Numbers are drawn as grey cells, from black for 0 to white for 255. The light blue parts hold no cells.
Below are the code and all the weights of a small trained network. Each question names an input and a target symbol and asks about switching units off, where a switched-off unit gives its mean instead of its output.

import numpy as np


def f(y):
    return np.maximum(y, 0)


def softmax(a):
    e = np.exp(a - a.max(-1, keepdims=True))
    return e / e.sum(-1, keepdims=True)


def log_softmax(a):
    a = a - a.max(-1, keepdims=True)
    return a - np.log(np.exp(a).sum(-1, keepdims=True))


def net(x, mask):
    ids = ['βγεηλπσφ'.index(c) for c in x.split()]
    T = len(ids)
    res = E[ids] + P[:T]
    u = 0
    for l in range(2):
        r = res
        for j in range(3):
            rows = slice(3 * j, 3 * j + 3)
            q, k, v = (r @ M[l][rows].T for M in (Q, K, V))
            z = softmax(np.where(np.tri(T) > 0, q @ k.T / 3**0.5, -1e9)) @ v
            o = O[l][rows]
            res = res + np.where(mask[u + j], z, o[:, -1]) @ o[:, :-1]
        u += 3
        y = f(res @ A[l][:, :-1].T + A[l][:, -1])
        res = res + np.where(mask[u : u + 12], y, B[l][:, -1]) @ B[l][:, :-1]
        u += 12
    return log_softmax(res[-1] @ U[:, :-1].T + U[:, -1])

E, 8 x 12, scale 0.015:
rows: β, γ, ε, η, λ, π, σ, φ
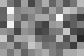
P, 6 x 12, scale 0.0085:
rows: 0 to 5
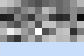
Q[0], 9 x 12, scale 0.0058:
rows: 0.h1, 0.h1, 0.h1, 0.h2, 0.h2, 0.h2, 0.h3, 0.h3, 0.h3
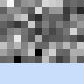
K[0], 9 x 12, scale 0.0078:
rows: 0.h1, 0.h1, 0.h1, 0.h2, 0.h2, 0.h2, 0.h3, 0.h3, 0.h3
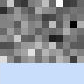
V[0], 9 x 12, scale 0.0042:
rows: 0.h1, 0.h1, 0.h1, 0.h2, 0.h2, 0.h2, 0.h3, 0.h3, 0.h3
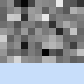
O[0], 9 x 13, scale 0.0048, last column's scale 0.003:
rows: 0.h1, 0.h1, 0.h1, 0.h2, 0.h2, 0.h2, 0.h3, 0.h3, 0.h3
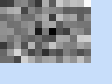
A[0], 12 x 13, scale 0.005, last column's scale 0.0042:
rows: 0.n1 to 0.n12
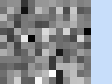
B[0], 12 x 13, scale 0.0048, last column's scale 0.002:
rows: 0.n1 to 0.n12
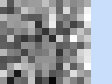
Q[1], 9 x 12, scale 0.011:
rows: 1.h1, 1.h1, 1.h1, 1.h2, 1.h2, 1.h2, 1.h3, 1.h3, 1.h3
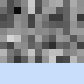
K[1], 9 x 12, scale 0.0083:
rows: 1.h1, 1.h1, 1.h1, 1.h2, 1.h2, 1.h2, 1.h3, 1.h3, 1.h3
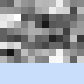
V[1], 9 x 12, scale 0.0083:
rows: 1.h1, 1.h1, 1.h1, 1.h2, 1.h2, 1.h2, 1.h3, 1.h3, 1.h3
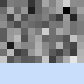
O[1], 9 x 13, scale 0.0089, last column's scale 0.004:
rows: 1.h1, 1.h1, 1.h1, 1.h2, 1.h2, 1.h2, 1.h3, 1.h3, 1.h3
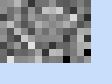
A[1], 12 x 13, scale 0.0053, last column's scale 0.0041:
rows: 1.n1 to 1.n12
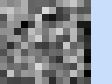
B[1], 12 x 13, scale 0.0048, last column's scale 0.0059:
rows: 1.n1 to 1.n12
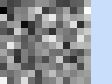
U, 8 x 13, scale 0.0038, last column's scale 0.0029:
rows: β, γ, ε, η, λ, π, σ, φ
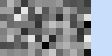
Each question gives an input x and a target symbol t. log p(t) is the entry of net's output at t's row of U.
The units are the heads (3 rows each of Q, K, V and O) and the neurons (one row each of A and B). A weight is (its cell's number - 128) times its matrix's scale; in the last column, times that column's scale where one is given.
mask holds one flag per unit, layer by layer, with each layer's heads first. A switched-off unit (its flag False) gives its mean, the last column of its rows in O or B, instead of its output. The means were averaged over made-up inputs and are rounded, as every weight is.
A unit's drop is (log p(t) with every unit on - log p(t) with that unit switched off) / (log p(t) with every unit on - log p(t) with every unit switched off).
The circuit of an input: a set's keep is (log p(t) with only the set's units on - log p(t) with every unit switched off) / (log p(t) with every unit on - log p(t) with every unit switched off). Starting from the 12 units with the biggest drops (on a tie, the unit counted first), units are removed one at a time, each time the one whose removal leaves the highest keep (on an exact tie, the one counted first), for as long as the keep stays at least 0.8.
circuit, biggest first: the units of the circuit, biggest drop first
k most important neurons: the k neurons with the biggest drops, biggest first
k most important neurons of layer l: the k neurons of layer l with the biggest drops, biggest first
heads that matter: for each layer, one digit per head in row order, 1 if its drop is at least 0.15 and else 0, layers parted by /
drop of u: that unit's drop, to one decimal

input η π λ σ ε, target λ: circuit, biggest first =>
1.h2, 1.n4, 1.h1
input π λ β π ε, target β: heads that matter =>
000 / 101
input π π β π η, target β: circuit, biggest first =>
1.h1, 1.h3, 0.n6
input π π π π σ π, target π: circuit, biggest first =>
1.h3
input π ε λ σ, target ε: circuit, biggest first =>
1.h2, 1.h1, 0.h1
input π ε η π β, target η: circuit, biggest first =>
1.h3, 1.h1
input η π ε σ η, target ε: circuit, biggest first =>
1.h1, 0.h1, 1.h2
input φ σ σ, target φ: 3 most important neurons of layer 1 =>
1.n3, 1.n6, 1.n11
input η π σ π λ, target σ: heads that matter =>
000 / 101
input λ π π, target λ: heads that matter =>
000 / 010
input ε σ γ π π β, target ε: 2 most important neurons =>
0.n2, 0.n10
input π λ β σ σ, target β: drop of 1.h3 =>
0.4
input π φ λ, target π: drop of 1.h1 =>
0.2
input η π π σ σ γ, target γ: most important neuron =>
0.n11
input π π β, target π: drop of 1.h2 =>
0.1
